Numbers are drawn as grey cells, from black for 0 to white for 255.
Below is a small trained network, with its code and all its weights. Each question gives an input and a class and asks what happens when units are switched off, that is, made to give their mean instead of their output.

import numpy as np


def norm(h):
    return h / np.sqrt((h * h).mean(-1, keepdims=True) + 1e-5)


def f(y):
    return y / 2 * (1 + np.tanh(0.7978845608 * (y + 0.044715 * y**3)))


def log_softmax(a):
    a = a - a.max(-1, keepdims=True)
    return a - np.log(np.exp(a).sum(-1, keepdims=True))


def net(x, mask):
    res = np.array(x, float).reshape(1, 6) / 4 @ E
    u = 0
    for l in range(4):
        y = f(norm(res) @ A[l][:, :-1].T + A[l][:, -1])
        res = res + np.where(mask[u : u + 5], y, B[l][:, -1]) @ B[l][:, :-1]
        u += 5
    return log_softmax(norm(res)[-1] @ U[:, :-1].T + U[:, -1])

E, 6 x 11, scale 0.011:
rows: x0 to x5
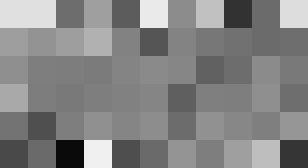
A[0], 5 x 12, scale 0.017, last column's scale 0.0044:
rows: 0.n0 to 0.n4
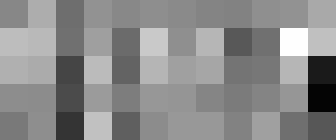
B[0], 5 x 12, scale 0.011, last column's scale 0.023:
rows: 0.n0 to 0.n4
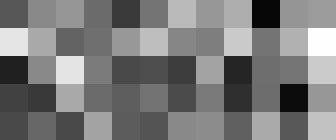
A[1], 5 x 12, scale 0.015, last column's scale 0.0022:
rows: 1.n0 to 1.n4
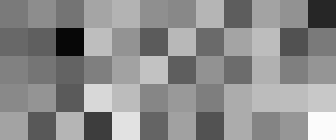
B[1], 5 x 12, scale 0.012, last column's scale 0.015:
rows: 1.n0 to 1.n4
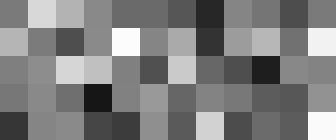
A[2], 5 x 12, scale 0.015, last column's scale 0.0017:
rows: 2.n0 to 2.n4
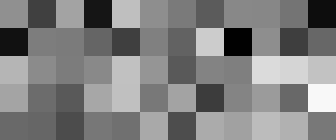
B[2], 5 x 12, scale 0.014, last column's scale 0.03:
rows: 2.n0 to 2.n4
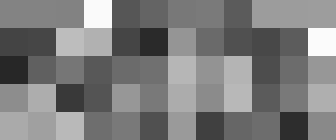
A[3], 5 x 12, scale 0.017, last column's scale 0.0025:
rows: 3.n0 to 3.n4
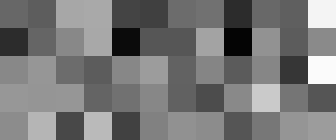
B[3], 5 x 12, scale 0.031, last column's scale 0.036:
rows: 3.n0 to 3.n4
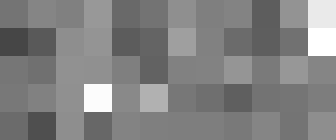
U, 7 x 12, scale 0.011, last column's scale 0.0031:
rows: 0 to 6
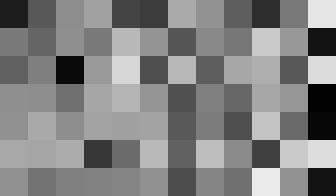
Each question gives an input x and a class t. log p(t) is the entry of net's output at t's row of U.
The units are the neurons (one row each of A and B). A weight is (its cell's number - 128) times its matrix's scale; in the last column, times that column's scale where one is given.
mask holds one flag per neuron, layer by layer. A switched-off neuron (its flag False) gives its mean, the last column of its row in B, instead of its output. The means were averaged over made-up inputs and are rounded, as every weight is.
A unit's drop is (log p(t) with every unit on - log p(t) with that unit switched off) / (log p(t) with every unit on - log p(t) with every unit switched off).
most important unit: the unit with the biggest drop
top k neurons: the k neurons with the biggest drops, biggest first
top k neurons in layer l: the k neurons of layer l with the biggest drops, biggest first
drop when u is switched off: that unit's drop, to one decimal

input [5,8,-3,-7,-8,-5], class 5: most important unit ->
3.n1
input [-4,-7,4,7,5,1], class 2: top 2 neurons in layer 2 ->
[2.n1, 2.n3]
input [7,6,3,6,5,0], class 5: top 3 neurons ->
[0.n1, 2.n1, 1.n4]
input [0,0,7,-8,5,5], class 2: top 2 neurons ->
[1.n1, 0.n2]
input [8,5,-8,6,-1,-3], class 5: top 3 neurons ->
[0.n1, 3.n1, 2.n1]
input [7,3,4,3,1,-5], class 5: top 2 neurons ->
[0.n1, 3.n1]
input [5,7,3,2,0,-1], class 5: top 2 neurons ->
[0.n1, 2.n1]
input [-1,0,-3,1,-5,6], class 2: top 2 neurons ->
[1.n1, 0.n2]
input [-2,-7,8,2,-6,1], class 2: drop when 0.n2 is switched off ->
1.1
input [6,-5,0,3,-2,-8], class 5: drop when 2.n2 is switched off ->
0.0
